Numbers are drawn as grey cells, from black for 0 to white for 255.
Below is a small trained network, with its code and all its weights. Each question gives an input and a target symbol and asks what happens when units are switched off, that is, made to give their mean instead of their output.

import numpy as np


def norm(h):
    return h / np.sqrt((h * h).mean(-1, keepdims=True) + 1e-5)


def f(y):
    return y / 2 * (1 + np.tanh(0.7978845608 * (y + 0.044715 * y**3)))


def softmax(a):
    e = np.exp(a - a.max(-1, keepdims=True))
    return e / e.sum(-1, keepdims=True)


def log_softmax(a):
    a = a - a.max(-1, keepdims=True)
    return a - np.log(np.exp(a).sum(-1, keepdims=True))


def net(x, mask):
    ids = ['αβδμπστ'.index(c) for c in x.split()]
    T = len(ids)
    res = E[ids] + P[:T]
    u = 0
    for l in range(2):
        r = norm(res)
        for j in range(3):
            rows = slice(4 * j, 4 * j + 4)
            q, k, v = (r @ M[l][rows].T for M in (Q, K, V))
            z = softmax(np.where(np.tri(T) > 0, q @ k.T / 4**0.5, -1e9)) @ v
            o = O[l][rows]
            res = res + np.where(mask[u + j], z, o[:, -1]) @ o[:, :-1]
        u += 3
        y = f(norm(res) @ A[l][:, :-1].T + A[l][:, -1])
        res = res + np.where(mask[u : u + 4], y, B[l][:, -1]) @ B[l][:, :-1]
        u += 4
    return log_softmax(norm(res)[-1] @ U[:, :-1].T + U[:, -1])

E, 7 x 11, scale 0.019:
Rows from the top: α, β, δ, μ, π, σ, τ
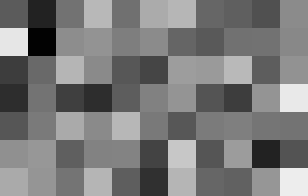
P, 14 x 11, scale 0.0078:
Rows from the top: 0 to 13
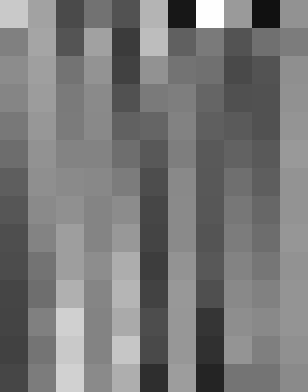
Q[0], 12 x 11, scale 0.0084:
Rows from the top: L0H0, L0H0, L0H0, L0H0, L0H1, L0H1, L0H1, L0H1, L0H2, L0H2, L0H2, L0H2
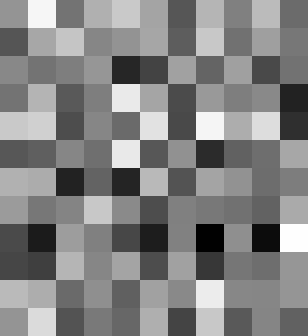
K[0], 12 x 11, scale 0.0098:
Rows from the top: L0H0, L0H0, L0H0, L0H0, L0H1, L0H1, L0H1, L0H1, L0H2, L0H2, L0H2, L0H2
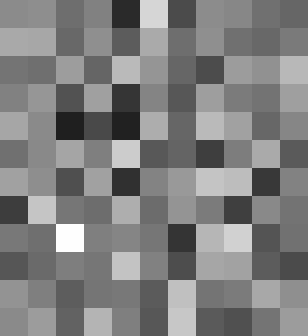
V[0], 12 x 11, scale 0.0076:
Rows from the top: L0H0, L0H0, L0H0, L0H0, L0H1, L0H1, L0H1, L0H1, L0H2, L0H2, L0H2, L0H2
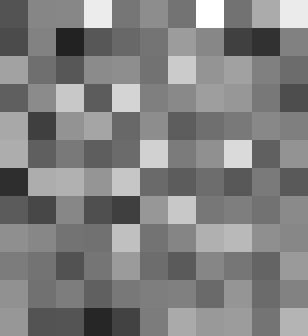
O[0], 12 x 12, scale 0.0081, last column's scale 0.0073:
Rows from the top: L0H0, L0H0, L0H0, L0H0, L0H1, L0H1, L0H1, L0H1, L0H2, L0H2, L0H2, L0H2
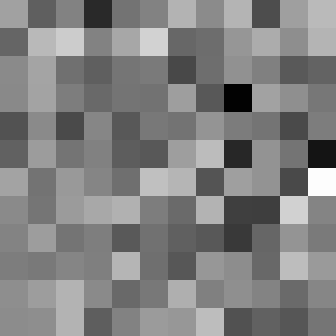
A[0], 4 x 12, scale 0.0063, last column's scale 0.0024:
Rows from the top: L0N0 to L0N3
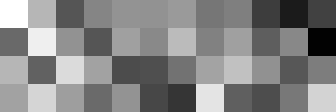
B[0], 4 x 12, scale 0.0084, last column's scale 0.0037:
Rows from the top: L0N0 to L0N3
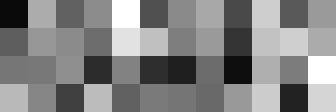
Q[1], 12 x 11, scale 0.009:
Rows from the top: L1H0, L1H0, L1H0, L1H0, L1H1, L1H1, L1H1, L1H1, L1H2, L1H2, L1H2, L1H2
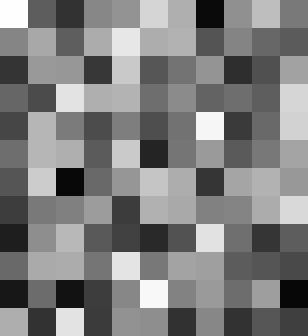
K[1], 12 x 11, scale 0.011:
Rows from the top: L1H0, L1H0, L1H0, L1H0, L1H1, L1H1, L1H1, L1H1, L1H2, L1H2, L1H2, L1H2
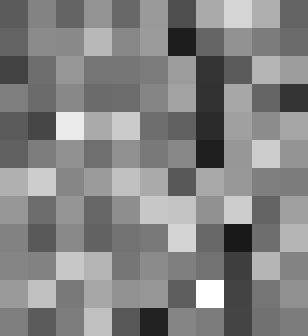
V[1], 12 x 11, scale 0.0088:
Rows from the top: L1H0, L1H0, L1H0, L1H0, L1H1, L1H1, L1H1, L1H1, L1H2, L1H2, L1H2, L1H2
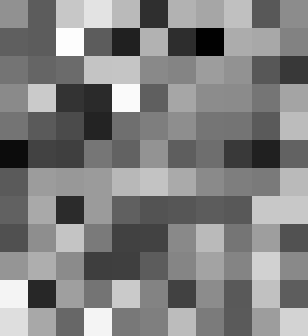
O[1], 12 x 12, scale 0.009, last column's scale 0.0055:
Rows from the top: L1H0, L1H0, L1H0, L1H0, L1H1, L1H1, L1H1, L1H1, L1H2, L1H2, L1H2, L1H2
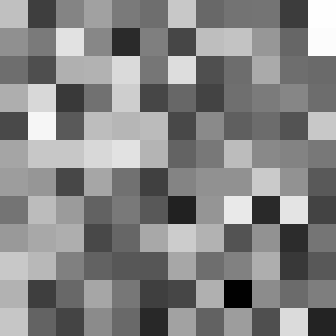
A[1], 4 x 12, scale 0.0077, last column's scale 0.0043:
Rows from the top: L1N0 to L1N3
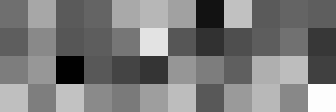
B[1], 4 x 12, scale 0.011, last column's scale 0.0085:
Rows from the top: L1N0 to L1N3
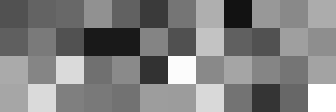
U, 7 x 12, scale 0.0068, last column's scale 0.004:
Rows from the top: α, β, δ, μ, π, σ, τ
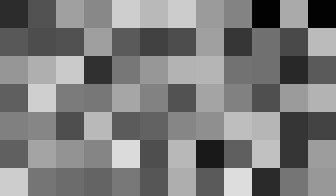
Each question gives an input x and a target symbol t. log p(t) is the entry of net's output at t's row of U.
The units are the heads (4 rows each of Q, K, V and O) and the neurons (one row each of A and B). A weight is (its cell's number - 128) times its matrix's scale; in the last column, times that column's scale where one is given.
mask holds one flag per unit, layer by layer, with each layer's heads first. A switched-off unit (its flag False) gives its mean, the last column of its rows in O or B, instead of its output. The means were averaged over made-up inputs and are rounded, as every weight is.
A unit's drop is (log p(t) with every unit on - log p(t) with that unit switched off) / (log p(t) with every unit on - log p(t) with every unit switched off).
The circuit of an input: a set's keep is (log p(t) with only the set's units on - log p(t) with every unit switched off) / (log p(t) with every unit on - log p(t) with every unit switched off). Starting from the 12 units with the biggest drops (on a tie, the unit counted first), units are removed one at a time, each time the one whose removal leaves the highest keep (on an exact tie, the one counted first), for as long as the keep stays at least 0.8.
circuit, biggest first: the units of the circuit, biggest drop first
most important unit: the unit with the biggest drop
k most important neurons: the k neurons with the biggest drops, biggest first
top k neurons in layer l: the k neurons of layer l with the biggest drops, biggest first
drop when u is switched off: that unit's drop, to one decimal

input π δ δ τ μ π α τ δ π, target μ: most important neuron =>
L0N3
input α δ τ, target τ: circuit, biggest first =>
L0H1, L1H2
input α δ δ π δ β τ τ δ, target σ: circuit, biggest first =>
L0H2, L1H1
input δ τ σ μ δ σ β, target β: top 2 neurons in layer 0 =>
L0N1, L0N0
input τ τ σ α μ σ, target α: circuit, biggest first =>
L0H0, L1H2
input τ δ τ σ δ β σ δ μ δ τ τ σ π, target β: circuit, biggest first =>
L0H2, L1H1
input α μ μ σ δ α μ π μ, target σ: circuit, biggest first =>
L0H0, L0H1
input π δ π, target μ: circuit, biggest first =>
L0H2, L1H1
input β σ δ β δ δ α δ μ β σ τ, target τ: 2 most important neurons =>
L0N1, L0N0
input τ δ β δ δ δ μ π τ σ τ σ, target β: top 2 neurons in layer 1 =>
L1N0, L1N1
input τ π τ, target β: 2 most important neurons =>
L0N3, L1N0
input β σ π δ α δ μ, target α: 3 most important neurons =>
L0N0, L0N3, L0N2
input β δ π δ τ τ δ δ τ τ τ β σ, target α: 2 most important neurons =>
L0N3, L1N0
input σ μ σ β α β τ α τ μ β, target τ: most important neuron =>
L1N0
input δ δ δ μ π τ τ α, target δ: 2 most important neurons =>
L0N3, L1N3
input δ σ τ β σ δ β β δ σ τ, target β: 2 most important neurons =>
L0N1, L0N0
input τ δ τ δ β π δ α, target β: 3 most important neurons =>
L0N3, L1N0, L1N1
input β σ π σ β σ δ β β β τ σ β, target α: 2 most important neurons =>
L0N3, L1N3
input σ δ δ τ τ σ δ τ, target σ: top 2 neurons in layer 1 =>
L1N3, L1N2
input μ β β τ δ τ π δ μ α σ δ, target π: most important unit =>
L0H2
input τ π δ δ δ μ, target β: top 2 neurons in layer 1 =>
L1N0, L1N1
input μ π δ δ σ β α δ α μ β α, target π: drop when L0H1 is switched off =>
0.1
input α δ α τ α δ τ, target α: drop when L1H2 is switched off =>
0.5
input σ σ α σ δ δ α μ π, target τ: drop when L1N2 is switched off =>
0.0
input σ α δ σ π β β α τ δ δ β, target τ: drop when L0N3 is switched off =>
0.4
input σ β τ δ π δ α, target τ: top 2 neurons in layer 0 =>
L0N3, L0N2
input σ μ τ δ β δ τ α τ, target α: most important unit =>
L1H2
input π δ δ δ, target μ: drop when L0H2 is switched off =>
0.8
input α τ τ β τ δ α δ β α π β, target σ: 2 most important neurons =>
L0N3, L0N2
